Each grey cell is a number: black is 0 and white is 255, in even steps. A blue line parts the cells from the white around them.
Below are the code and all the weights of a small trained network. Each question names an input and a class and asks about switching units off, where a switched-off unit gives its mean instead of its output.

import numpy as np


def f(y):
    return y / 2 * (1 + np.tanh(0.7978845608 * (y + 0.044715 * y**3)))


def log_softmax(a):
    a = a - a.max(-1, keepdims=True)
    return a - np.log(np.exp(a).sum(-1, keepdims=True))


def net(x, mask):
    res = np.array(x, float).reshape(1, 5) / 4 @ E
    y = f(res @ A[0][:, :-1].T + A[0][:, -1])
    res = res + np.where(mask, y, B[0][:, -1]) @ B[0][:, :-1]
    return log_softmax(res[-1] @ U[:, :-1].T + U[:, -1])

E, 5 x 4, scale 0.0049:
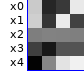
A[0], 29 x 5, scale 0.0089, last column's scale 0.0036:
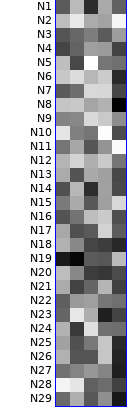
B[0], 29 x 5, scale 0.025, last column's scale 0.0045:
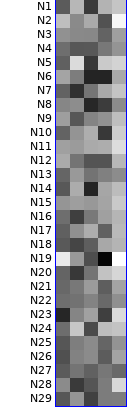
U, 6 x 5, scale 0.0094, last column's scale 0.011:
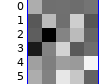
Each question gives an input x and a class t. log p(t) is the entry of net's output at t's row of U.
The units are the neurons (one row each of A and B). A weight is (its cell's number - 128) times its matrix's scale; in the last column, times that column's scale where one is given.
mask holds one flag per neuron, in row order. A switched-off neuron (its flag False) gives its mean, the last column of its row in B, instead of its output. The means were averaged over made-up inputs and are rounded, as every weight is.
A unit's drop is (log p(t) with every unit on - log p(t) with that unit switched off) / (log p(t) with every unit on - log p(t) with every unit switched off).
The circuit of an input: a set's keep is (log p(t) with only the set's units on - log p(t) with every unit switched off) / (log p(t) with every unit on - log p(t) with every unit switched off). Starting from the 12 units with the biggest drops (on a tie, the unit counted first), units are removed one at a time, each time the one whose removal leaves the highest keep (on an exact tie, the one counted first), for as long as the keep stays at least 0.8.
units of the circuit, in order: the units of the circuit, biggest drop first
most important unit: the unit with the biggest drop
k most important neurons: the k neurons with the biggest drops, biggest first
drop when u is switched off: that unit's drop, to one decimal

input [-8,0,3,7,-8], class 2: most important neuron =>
[N20]
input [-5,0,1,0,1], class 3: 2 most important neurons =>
[N23; N19]
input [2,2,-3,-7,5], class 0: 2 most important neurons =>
[N6; N12]
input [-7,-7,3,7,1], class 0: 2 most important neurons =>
[N19; N5]
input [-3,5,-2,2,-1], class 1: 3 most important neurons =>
[N5; N24; N2]
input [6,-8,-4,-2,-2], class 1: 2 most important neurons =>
[N1; N14]
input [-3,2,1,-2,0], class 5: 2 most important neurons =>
[N19; N14]
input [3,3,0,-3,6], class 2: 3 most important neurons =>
[N7; N19; N16]
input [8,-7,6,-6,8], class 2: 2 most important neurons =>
[N7; N16]
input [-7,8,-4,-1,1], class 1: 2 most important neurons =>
[N5; N24]
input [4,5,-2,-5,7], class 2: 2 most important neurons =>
[N7; N19]
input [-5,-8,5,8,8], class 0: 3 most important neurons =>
[N19; N5; N24]
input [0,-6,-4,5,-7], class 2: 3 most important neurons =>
[N20; N18; N5]
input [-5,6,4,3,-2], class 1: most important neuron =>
[N5]
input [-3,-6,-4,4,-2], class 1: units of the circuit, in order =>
[N14; N1]
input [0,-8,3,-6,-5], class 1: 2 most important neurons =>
[N1; N19]
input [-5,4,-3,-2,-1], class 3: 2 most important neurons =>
[N23; N19]
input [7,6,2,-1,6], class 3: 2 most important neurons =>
[N10; N17]
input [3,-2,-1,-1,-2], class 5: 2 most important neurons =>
[N19; N23]
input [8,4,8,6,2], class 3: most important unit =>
N17
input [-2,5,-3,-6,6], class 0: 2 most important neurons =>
[N6; N2]
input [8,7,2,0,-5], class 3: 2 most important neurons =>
[N10; N21]
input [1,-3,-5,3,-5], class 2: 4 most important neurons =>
[N20; N2; N18; N5]
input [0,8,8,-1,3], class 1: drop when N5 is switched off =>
0.2
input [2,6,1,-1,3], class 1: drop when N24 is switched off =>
0.2
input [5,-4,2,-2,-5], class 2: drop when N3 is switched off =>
0.1
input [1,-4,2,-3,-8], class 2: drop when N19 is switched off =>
0.0
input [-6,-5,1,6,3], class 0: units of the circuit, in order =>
[N19]
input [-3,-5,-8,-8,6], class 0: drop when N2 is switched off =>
0.1
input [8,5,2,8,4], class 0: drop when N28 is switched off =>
-0.1
